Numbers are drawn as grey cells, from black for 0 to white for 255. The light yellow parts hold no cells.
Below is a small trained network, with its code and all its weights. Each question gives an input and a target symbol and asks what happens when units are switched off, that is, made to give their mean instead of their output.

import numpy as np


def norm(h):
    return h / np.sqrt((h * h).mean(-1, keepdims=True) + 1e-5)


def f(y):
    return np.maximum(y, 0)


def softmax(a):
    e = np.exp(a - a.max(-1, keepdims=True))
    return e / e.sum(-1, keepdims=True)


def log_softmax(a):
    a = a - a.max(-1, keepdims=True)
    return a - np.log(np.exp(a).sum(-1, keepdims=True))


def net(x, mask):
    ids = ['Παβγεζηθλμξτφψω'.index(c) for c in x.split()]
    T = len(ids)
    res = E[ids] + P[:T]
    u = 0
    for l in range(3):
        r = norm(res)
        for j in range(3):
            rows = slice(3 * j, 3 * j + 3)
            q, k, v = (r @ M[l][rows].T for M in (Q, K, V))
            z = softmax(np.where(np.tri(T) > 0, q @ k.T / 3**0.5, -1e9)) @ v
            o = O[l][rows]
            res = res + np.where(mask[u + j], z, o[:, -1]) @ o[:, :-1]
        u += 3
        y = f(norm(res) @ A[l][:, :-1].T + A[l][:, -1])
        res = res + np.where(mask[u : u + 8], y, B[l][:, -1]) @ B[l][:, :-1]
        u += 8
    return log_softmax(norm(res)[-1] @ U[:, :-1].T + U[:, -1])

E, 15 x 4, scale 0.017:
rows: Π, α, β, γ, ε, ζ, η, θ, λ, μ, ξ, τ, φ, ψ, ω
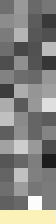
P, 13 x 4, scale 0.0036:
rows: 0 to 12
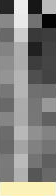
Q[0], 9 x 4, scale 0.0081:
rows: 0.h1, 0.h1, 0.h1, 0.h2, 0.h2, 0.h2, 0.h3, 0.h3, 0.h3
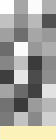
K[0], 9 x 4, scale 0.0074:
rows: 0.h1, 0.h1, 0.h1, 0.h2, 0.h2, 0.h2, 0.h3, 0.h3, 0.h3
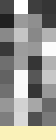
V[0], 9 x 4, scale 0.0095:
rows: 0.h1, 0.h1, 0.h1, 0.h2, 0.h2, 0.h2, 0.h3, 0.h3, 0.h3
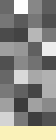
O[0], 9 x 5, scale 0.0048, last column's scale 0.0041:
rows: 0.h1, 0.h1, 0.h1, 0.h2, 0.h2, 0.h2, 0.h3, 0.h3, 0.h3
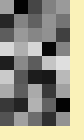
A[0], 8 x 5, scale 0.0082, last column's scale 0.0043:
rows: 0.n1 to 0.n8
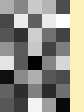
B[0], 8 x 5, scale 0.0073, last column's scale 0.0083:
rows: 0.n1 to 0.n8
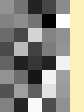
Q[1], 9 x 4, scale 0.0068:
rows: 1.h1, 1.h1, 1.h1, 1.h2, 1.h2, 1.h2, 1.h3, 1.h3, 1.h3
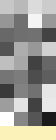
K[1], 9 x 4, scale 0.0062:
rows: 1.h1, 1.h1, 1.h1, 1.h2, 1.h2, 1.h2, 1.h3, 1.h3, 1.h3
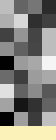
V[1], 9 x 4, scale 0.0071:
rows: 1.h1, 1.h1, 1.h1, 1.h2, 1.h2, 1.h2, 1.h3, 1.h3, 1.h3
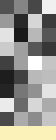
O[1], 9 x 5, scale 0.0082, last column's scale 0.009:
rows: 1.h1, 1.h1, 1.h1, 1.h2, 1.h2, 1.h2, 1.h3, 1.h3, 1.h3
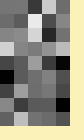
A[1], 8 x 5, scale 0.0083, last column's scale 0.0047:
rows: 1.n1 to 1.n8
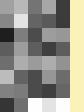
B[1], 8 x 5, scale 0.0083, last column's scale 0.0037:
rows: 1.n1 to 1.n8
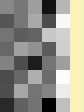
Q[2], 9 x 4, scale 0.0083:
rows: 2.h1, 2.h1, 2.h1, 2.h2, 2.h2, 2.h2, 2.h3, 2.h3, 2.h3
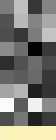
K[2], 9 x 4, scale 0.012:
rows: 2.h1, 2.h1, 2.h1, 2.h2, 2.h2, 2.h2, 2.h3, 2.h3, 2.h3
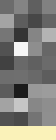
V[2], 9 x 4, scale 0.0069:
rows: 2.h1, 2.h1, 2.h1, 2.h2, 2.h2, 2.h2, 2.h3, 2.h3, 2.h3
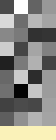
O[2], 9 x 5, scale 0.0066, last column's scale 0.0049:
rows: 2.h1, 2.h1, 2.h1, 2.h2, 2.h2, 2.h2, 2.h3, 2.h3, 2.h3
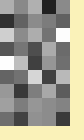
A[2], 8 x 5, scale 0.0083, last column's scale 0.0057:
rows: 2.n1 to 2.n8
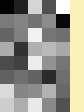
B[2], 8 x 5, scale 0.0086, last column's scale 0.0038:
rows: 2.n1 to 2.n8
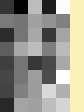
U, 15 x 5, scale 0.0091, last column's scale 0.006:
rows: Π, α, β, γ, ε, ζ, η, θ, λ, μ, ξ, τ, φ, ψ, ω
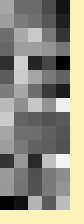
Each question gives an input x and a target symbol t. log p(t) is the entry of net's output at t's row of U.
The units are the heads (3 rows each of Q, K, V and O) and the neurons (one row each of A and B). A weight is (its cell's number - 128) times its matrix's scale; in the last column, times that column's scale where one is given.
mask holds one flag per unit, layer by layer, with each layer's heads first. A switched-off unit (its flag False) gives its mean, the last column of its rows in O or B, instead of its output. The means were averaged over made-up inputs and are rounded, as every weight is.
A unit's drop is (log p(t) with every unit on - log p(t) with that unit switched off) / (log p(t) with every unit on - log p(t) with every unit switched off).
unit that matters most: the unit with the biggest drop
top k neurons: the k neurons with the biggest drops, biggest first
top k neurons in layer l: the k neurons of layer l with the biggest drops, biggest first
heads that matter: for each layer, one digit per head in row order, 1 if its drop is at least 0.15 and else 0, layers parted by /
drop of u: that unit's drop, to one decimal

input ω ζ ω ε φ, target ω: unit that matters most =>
1.h2
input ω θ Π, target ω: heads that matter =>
001 / 110 / 001
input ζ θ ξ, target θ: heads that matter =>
000 / 011 / 000
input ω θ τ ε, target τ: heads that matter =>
011 / 110 / 010
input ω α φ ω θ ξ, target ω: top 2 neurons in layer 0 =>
(0.n5, 0.n2)
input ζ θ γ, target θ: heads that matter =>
110 / 000 / 000
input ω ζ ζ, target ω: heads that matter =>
001 / 110 / 001
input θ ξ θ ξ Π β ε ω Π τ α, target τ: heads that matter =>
001 / 100 / 000
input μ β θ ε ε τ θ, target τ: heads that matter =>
010 / 100 / 000
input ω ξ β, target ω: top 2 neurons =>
(0.n5, 2.n1)
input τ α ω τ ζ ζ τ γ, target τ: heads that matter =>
010 / 100 / 100
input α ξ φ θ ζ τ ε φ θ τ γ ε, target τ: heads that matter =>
011 / 100 / 000
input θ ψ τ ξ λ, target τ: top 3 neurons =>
(0.n2, 0.n7, 0.n6)
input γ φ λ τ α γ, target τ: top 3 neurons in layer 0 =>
(0.n5, 0.n7, 0.n6)
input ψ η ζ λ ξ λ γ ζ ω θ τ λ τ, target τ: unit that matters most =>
1.h1
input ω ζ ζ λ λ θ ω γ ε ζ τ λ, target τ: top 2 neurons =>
(0.n5, 0.n2)
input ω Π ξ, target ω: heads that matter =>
100 / 110 / 000
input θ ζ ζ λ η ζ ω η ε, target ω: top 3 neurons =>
(0.n2, 2.n1, 0.n8)
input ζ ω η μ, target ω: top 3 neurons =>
(0.n5, 2.n1, 0.n2)
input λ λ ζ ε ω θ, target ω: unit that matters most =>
1.h2
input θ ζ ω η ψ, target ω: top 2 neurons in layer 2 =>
(2.n1, 2.n6)
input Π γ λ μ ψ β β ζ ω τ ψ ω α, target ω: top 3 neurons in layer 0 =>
(0.n2, 0.n7, 0.n5)
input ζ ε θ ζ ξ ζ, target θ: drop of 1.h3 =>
0.1
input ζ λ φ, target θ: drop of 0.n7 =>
0.0
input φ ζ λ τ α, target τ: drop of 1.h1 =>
0.9
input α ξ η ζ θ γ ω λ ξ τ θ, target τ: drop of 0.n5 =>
0.2
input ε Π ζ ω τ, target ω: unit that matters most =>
2.n1
